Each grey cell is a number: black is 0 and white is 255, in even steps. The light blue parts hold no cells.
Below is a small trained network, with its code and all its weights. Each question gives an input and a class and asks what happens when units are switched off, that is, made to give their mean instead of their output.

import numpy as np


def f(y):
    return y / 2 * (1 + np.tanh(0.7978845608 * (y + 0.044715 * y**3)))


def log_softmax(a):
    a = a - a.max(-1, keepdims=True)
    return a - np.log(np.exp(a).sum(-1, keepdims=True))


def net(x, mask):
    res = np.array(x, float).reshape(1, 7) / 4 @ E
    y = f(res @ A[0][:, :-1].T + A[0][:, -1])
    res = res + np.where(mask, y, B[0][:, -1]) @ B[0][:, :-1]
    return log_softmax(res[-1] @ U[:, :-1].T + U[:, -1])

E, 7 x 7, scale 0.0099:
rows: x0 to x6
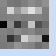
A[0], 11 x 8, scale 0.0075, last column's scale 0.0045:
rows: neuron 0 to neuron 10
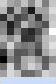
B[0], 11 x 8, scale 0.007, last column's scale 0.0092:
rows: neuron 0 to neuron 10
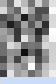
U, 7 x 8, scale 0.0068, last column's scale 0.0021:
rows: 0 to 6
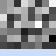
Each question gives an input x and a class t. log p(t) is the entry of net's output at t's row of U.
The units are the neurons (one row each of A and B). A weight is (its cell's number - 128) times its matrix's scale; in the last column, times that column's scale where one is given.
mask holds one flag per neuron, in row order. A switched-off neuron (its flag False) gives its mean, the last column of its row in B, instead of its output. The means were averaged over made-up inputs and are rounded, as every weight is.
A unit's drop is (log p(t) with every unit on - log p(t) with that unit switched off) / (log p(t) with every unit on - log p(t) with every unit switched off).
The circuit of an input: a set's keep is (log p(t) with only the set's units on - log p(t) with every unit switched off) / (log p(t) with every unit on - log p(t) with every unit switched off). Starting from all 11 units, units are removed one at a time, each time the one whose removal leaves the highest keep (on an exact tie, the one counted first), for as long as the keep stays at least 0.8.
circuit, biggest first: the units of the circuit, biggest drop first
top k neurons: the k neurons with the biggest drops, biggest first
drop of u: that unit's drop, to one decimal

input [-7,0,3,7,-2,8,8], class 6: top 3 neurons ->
(neuron 3; neuron 5; neuron 1)
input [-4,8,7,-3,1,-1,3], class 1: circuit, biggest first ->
(neuron 10; neuron 0)
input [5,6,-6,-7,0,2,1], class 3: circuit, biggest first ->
(neuron 0)
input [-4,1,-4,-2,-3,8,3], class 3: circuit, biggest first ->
(neuron 4; neuron 5)
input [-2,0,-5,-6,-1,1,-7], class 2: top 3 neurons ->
(neuron 9; neuron 1; neuron 6)
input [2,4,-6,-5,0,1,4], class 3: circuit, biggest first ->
(neuron 0; neuron 5)
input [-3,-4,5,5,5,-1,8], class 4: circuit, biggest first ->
(neuron 7; neuron 2)
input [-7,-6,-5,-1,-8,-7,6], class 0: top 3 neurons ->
(neuron 5; neuron 1; neuron 4)
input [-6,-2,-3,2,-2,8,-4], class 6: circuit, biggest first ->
(neuron 3; neuron 1)
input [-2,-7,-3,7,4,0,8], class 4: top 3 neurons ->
(neuron 7; neuron 2; neuron 1)
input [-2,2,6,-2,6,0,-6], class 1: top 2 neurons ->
(neuron 3; neuron 4)
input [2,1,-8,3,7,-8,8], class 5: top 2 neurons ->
(neuron 10; neuron 6)
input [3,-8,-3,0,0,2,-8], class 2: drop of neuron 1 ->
0.2
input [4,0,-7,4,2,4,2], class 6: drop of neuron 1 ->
0.2
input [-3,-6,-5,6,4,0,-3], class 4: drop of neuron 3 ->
-0.1
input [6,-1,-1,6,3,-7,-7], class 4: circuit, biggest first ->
(neuron 7)
